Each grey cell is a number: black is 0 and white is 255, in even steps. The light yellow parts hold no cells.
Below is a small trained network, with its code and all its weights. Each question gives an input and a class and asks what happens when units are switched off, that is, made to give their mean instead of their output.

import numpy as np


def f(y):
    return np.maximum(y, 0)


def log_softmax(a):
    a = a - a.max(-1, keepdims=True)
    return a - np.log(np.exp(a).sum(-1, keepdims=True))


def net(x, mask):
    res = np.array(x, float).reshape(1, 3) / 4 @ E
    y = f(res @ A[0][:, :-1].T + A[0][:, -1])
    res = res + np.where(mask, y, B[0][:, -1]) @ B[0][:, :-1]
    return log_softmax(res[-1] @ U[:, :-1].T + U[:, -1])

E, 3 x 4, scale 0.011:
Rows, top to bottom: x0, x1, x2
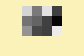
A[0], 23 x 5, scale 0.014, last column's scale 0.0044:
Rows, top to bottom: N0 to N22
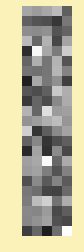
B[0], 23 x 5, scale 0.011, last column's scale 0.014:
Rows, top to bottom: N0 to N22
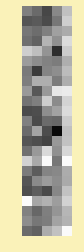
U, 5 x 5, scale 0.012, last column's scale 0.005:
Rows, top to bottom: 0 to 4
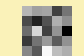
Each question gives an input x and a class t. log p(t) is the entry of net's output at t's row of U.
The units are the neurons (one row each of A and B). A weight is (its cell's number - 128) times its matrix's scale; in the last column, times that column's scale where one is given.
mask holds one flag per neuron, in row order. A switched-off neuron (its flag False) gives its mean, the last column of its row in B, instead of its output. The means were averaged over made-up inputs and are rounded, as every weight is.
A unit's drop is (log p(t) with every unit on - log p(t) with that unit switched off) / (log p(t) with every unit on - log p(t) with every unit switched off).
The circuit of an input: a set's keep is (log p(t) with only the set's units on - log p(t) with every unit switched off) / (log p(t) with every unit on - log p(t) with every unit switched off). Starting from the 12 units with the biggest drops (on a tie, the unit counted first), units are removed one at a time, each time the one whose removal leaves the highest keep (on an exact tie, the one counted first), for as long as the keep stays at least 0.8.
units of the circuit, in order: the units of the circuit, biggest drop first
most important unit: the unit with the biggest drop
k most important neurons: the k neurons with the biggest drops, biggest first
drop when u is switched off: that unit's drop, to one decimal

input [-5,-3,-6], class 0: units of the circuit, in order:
(N4, N8)
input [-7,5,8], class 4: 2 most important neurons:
(N14, N9)
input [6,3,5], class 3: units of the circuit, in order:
(N12, N19, N8)
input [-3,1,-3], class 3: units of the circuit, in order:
(N15, N8)
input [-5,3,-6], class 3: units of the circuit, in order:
(N15, N8)
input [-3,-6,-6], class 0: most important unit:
N4
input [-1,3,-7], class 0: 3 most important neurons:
(N4, N8, N10)
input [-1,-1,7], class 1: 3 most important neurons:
(N15, N19, N12)
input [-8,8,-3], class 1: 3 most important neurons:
(N13, N1, N18)
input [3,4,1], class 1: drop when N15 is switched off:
0.1
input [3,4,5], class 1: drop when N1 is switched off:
0.0
